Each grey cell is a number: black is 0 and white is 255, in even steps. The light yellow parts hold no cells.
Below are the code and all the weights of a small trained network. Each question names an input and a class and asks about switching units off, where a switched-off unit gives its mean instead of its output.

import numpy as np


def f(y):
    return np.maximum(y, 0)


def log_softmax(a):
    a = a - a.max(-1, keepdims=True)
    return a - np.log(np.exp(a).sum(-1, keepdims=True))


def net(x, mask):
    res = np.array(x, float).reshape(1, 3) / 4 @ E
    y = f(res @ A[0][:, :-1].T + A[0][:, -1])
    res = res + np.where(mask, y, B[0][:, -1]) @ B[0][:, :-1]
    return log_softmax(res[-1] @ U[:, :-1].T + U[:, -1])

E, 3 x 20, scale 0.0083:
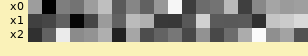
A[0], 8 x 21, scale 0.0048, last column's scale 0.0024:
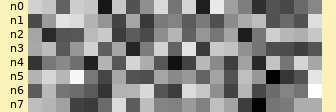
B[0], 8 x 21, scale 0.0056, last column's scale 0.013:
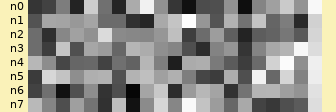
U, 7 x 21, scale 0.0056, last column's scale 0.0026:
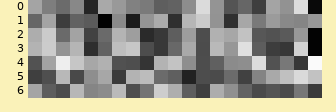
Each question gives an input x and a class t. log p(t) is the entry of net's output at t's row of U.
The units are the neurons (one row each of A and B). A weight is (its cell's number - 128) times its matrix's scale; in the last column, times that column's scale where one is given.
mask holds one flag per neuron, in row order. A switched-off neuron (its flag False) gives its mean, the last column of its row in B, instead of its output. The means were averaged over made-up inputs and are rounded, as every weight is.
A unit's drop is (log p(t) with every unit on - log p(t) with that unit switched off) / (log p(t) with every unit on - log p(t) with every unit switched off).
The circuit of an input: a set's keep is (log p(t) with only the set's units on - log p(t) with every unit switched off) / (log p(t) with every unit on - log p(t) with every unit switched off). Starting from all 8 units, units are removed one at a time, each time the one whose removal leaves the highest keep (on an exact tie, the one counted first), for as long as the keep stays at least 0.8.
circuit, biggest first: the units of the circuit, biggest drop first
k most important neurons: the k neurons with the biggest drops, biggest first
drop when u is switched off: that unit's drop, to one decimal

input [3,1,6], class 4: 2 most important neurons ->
n0; n1
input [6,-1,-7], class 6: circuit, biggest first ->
n7; n4
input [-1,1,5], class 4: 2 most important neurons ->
n0; n6
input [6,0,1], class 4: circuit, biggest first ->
n0
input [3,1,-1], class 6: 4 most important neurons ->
n0; n5; n3; n4
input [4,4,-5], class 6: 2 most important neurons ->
n2; n6
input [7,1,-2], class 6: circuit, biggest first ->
n0; n5
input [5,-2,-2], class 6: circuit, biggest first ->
n5; n4
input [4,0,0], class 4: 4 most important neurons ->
n0; n4; n3; n6
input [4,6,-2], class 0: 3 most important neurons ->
n0; n5; n3
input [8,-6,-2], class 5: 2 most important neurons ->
n0; n7
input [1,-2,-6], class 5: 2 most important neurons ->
n0; n3
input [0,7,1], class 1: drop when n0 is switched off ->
0.3
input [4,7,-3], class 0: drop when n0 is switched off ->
0.2
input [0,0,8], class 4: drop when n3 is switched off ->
0.0
